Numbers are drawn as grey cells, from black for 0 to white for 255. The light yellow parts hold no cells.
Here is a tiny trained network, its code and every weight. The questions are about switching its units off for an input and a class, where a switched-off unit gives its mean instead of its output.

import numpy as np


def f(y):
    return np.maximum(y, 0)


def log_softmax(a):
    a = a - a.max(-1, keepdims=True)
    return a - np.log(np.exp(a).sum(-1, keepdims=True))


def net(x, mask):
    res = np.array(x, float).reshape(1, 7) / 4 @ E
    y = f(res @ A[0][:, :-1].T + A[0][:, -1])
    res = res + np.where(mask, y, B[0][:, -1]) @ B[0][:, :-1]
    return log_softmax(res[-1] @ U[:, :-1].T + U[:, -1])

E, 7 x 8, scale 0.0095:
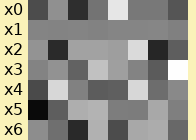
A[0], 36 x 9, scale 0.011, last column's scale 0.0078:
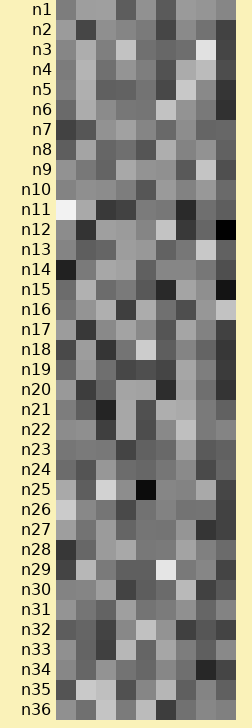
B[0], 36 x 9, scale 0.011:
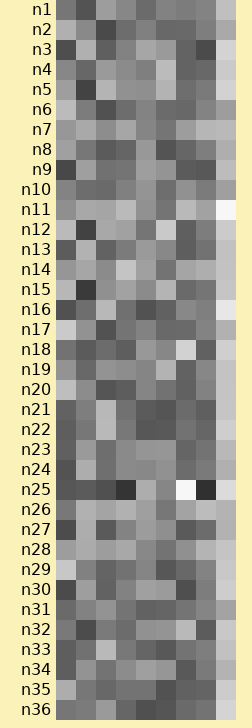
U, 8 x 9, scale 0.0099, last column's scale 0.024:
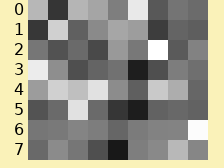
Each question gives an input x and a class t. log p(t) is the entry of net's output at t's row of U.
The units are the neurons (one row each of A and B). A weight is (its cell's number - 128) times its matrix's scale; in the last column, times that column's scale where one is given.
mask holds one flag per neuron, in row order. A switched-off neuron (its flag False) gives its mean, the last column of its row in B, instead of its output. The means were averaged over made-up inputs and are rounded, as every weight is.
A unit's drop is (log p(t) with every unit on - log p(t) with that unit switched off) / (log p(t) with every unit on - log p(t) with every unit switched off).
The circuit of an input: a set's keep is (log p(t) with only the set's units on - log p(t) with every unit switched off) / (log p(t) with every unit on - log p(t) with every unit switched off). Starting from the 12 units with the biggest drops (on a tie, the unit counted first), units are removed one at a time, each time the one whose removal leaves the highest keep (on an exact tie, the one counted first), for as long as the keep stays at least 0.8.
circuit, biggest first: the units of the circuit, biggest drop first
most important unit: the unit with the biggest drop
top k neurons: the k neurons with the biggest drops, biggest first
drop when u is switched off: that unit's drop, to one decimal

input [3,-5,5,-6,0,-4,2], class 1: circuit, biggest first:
[n27 n34]
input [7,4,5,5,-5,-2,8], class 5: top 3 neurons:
[n33 n21 n25]
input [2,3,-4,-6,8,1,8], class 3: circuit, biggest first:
[n29]
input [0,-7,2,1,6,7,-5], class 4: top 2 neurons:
[n14 n28]
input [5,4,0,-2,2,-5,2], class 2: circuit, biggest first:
[n18 n32]
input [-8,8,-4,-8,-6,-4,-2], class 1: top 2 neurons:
[n30 n27]
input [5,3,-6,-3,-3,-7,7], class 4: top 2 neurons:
[n11 n26]
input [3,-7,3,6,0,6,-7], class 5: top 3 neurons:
[n16 n36 n11]
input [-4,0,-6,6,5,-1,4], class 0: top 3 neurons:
[n4 n15 n5]
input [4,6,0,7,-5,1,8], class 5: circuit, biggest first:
[n21 n33]
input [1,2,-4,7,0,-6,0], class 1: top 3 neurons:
[n3 n9 n13]
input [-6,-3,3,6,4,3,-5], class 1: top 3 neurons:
[n3 n9 n18]
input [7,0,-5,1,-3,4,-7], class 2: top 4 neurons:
[n18 n22 n21 n33]
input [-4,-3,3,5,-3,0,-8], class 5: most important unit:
n36
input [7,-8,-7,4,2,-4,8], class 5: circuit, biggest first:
[n22 n21]
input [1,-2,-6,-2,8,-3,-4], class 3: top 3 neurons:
[n35 n29 n8]
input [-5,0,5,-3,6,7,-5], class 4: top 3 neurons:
[n14 n28 n7]
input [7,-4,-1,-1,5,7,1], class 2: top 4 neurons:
[n18 n11 n32 n26]
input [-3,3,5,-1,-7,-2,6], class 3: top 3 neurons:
[n17 n20 n2]
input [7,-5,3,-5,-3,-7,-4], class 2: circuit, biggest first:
[n32]
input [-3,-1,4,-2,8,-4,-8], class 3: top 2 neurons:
[n35 n29]
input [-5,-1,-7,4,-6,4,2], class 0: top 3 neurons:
[n15 n4 n5]
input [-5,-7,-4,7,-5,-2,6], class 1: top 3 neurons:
[n3 n13 n9]
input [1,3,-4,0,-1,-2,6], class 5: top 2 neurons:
[n22 n21]
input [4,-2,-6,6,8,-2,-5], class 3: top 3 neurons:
[n35 n29 n8]
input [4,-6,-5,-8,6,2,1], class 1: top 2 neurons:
[n30 n23]
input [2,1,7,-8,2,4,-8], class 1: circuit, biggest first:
[n24]
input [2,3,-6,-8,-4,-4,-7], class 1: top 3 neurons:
[n30 n27 n23]
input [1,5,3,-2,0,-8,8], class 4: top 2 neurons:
[n11 n26]
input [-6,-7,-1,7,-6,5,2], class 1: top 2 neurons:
[n3 n13]
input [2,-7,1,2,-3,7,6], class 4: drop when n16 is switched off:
0.1
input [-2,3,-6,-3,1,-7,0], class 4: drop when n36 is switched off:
0.0
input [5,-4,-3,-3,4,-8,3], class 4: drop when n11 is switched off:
0.6
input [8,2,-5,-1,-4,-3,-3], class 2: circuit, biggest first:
[n18]
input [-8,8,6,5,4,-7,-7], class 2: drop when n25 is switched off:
0.9
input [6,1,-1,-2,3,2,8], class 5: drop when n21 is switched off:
0.4
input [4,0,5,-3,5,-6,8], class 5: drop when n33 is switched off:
0.3
